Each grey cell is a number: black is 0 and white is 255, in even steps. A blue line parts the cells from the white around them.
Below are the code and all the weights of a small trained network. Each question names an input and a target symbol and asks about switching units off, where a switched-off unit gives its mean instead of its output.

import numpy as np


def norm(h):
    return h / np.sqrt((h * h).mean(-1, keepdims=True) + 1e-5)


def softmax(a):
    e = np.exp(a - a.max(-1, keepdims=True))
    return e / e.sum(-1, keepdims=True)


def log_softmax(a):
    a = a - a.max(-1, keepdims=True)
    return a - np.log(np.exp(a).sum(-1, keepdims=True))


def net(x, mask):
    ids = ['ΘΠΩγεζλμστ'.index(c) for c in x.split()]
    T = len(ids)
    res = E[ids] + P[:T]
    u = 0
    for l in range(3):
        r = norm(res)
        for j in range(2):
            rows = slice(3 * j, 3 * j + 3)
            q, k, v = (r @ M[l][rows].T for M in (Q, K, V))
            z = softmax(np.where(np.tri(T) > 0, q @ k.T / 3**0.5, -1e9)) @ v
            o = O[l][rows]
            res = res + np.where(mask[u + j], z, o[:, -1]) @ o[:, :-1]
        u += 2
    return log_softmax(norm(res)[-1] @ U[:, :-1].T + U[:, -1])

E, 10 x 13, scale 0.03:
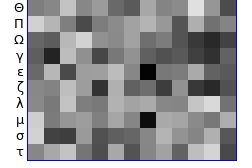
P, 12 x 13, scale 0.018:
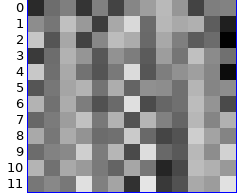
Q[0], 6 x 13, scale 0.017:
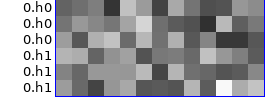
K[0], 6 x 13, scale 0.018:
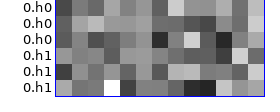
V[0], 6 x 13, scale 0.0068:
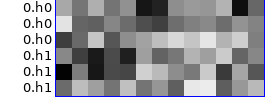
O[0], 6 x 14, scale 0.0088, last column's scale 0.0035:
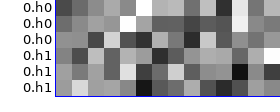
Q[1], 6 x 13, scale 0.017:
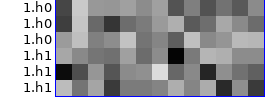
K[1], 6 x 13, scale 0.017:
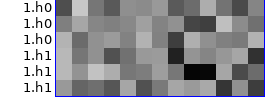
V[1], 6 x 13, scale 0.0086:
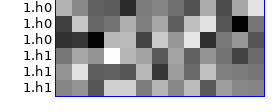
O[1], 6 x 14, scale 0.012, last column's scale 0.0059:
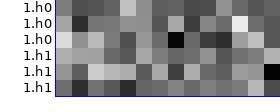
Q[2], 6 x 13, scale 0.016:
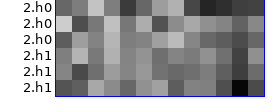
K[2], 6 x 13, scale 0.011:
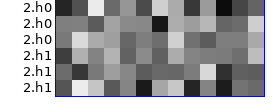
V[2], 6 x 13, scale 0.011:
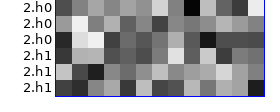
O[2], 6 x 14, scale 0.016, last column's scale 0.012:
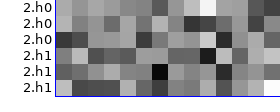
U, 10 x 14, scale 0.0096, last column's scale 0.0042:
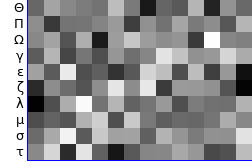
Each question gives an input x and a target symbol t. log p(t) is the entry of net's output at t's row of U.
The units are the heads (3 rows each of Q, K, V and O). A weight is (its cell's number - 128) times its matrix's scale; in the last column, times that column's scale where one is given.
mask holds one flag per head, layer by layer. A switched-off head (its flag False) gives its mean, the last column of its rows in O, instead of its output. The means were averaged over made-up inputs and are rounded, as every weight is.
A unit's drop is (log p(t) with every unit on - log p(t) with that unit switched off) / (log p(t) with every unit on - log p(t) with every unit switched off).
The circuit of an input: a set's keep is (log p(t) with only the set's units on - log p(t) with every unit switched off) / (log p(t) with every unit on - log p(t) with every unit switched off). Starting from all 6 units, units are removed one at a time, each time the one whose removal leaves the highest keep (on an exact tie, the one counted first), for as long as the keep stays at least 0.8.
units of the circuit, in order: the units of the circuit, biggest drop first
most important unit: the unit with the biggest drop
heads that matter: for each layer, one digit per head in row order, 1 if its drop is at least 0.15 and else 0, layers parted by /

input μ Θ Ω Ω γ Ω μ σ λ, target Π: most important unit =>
2.h1
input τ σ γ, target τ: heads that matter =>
10 / 00 / 10
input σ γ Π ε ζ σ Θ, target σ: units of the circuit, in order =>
[1.h0; 0.h0; 2.h0]
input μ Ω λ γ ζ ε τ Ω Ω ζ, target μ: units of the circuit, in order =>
[0.h1; 2.h0; 2.h1; 1.h0]
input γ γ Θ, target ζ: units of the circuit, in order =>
[1.h1; 0.h1]
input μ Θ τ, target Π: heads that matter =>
01 / 10 / 01
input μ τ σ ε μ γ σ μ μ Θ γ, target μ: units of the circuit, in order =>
[0.h1; 2.h0; 2.h1; 1.h0]
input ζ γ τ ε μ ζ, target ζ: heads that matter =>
00 / 10 / 11
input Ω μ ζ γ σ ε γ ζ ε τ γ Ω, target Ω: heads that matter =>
00 / 10 / 00
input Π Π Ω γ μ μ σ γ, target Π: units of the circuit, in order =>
[1.h0; 2.h1]
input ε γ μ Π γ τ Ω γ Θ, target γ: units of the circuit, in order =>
[1.h0; 0.h1; 2.h1]
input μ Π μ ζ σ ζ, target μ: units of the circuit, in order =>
[0.h1; 2.h0; 2.h1]
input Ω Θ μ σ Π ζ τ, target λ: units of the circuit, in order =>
[2.h1; 1.h0; 1.h1]
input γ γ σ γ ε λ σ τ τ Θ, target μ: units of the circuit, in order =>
[2.h0]
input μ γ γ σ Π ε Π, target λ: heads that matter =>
01 / 11 / 01
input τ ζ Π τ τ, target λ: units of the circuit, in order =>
[1.h1; 2.h1]
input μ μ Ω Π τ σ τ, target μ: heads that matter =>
00 / 10 / 10
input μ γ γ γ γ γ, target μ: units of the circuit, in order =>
[2.h0; 0.h1; 2.h1]
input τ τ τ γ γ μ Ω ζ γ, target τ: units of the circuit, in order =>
[2.h0; 0.h0]
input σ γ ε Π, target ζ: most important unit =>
2.h0
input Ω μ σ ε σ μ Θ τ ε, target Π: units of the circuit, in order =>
[1.h0; 2.h1]
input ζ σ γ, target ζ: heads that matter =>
00 / 10 / 01
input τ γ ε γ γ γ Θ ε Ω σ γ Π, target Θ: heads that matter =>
01 / 11 / 10
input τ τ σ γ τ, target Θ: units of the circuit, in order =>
[0.h1; 2.h0]
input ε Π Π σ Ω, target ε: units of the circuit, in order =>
[0.h1; 0.h0]
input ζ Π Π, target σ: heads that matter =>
00 / 01 / 00
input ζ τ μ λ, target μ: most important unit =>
1.h0
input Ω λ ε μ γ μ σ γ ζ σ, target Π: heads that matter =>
11 / 00 / 11
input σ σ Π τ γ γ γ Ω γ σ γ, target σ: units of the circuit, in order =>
[2.h0; 2.h1; 1.h0]
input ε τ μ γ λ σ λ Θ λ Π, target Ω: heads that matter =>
11 / 11 / 11
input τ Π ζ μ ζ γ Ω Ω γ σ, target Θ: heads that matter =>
00 / 10 / 00
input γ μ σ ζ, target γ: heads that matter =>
00 / 00 / 10
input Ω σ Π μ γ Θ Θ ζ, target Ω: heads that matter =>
00 / 10 / 00
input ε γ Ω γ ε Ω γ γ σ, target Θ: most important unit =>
1.h0
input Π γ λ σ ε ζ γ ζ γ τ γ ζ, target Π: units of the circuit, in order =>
[1.h0; 2.h0]
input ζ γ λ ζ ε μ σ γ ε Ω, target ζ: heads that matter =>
00 / 10 / 01
